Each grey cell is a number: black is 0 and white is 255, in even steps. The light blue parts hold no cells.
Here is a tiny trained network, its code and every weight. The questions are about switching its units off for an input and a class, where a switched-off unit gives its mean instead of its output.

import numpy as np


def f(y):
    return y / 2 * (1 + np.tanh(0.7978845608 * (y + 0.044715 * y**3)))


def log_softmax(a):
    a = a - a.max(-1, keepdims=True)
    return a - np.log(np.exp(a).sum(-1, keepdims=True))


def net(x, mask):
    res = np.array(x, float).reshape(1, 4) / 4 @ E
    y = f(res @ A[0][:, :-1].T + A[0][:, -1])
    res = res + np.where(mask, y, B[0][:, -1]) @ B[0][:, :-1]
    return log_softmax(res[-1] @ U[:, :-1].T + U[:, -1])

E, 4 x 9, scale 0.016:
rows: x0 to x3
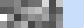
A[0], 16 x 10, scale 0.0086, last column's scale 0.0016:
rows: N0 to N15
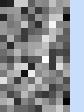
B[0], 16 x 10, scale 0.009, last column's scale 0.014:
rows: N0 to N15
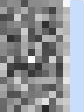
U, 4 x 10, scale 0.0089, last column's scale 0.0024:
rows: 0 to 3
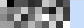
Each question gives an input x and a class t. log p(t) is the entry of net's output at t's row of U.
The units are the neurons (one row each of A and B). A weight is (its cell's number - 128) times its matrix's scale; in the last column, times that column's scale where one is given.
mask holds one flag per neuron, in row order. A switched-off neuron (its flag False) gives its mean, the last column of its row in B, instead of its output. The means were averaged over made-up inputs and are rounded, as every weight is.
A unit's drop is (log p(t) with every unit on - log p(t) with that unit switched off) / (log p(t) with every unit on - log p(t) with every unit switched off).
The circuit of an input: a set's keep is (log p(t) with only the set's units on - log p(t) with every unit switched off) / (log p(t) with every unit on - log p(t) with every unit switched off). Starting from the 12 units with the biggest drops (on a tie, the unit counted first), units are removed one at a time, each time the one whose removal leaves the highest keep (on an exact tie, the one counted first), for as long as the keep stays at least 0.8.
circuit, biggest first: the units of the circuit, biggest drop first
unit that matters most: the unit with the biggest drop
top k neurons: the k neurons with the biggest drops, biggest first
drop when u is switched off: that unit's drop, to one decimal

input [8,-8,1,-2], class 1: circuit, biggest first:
(N15)
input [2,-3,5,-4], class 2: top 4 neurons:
(N14; N9; N11; N13)
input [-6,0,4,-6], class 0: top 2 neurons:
(N8; N10)
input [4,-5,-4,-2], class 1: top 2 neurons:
(N15; N4)
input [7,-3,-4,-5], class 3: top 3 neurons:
(N8; N15; N9)
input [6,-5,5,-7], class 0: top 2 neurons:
(N5; N10)
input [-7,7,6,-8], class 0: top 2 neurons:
(N10; N8)
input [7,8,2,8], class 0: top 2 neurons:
(N9; N15)
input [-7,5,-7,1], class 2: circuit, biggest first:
(N0; N8)
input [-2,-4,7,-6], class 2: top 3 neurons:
(N14; N11; N9)
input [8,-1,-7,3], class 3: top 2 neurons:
(N8; N15)
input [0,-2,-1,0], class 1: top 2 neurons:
(N8; N9)
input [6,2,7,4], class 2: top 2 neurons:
(N14; N11)
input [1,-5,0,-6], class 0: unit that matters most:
N5
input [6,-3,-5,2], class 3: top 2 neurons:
(N8; N15)
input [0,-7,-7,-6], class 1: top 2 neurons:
(N4; N15)
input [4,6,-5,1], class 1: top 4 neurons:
(N7; N12; N6; N11)
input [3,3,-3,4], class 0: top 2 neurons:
(N9; N15)
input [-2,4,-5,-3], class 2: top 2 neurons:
(N0; N15)
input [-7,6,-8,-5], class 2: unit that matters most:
N0
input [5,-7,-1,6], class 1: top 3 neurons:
(N15; N4; N5)
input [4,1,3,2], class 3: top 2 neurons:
(N8; N2)
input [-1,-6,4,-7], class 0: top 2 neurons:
(N5; N10)
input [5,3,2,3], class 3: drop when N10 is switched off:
0.1
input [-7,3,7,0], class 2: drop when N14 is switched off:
0.2
